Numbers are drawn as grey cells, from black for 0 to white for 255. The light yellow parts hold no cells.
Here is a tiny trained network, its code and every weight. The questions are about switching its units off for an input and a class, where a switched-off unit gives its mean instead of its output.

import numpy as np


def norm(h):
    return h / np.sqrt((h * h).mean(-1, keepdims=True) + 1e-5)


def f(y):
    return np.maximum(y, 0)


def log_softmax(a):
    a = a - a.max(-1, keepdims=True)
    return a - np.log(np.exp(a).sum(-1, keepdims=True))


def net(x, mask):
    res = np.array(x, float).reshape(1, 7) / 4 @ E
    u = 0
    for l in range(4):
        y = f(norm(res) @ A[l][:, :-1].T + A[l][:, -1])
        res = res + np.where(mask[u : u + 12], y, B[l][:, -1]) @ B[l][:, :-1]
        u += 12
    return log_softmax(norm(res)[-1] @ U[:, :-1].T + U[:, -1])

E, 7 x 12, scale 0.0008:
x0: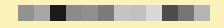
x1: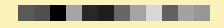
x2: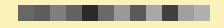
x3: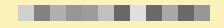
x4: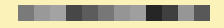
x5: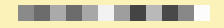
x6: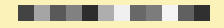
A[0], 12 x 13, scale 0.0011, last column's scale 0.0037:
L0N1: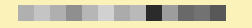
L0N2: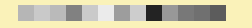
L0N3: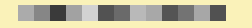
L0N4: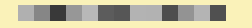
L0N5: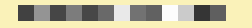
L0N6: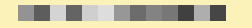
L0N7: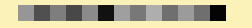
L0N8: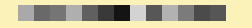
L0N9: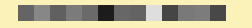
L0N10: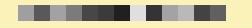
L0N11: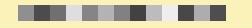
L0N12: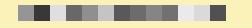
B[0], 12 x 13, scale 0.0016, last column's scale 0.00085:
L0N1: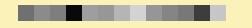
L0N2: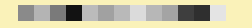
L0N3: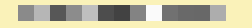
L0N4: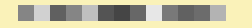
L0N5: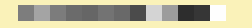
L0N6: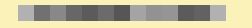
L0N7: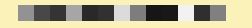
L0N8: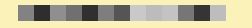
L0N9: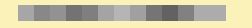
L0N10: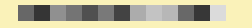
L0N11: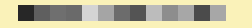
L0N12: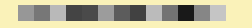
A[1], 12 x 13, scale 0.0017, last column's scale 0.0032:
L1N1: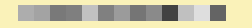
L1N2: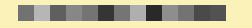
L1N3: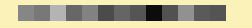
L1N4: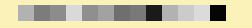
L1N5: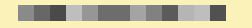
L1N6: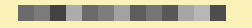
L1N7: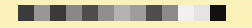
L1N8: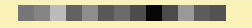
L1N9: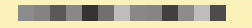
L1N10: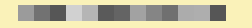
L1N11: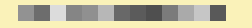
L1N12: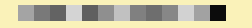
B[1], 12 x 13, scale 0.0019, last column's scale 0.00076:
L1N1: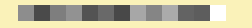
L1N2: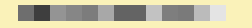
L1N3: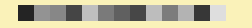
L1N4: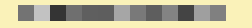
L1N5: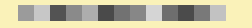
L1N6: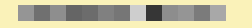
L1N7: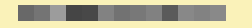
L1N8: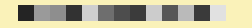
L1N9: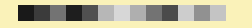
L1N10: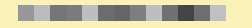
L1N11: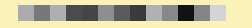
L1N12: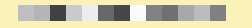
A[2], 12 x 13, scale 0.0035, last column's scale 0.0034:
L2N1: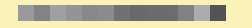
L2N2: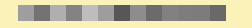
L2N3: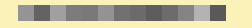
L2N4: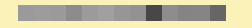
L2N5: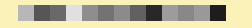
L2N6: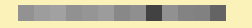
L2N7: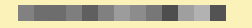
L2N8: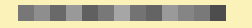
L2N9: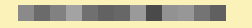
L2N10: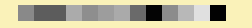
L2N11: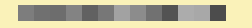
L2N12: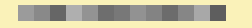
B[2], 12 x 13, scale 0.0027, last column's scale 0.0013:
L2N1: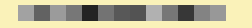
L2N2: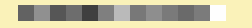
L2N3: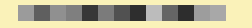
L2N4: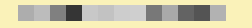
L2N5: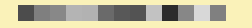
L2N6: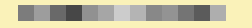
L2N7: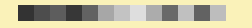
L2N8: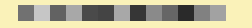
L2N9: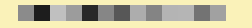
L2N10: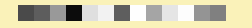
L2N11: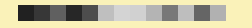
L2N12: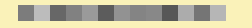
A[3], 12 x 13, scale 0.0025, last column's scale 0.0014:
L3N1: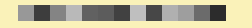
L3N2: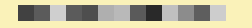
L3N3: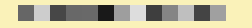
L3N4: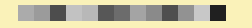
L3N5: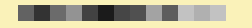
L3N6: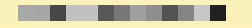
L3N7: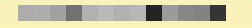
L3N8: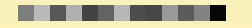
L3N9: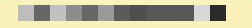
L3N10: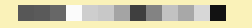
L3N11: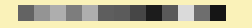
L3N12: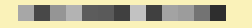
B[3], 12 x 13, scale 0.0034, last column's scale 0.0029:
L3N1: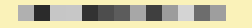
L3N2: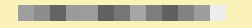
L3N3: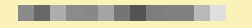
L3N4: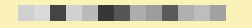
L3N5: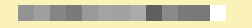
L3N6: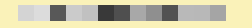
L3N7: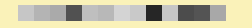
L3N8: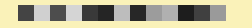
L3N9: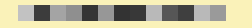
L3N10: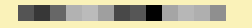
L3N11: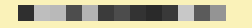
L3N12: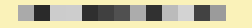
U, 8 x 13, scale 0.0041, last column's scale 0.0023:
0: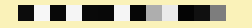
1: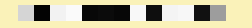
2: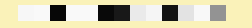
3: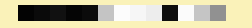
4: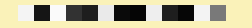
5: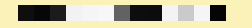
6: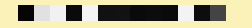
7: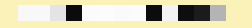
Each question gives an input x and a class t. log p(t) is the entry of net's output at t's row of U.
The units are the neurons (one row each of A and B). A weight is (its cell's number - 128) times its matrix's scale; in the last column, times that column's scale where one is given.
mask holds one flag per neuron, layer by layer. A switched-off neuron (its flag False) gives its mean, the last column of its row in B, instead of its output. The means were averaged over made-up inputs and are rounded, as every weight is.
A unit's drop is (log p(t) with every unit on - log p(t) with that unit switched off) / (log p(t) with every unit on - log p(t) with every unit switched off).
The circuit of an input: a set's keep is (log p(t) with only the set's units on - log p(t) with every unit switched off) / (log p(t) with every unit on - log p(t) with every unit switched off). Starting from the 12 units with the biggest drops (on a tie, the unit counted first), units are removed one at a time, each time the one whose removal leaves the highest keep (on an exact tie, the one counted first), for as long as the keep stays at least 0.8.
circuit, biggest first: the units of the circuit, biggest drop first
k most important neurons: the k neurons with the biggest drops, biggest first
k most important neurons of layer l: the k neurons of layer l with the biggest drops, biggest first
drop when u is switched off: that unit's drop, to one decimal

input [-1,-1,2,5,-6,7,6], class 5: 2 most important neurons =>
(L3N10; L0N11)
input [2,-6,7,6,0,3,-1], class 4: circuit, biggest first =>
(L3N9)
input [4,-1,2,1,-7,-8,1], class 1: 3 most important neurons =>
(L0N8; L2N2; L3N1)
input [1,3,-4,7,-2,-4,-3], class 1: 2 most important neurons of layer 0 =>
(L0N8; L0N10)
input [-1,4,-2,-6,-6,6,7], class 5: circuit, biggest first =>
(L3N10; L2N2)
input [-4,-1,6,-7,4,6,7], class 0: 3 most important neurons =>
(L3N8; L0N5; L2N8)
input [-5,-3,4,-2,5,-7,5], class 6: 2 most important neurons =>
(L1N8; L1N3)
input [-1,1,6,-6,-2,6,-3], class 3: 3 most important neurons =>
(L2N7; L2N11; L1N9)
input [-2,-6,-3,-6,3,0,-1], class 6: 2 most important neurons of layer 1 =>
(L1N8; L1N3)
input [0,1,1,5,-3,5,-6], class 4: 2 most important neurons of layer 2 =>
(L2N1; L2N3)
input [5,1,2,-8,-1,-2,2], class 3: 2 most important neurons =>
(L1N9; L2N11)
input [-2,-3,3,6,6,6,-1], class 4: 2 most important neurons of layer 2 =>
(L2N3; L2N1)
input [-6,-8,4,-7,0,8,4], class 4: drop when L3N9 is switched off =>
0.1
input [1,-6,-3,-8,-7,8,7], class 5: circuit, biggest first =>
(L3N10)
